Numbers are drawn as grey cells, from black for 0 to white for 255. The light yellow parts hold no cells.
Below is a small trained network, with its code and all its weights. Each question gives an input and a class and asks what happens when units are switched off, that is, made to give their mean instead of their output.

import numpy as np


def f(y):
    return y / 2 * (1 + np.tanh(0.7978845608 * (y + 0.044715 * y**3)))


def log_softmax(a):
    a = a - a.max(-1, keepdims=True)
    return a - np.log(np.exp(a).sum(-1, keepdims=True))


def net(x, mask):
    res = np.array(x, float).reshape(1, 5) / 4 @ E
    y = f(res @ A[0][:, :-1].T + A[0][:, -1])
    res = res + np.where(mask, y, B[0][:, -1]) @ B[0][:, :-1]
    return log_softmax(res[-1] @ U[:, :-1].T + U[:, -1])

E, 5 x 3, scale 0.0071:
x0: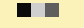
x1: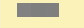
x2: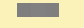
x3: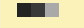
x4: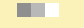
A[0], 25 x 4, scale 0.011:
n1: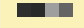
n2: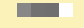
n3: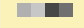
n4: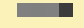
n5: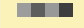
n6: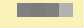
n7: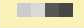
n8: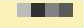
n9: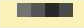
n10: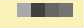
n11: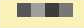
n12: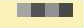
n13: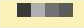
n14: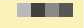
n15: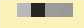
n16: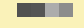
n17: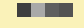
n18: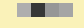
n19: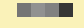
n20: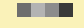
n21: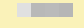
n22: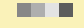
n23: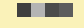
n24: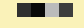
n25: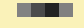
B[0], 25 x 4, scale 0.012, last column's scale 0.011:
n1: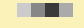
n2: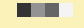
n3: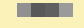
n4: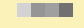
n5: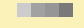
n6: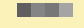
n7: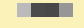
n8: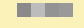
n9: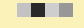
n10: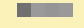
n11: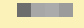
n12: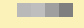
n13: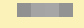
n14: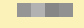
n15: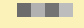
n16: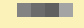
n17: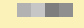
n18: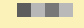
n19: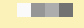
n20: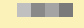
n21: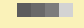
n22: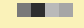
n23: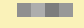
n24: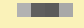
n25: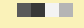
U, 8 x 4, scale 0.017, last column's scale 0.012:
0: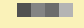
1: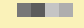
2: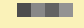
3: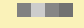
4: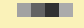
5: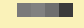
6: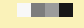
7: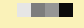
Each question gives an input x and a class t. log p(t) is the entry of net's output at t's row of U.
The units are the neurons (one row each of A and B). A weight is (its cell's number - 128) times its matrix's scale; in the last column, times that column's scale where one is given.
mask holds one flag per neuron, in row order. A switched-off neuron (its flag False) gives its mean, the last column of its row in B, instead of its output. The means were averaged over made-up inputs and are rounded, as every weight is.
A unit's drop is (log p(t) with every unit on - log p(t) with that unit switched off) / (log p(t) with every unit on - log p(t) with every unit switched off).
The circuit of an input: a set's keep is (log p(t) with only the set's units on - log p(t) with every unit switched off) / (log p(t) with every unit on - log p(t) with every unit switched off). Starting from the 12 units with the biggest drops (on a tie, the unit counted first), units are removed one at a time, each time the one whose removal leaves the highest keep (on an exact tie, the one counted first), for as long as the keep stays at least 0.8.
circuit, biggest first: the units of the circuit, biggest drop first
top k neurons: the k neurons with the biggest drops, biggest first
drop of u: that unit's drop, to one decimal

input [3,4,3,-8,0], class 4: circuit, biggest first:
(n7)
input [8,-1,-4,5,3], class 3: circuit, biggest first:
(n17, n13, n23)
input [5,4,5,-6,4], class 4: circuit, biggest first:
(n7, n25)
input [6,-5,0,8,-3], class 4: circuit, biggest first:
(n1, n24)
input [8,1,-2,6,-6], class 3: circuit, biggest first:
(n17, n23, n13)
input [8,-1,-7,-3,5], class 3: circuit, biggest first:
(n17, n13)
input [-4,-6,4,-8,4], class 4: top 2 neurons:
(n7, n25)
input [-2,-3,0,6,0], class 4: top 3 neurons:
(n1, n24, n25)
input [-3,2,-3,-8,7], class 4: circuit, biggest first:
(n7, n25)
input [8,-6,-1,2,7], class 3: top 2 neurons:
(n25, n17)
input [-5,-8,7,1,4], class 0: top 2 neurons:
(n25, n21)
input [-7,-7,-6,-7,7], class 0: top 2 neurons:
(n21, n25)
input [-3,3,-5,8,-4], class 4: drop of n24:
0.5
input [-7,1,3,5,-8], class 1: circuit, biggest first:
(n25)
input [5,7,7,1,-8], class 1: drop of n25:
0.3
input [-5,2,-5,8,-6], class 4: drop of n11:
0.2
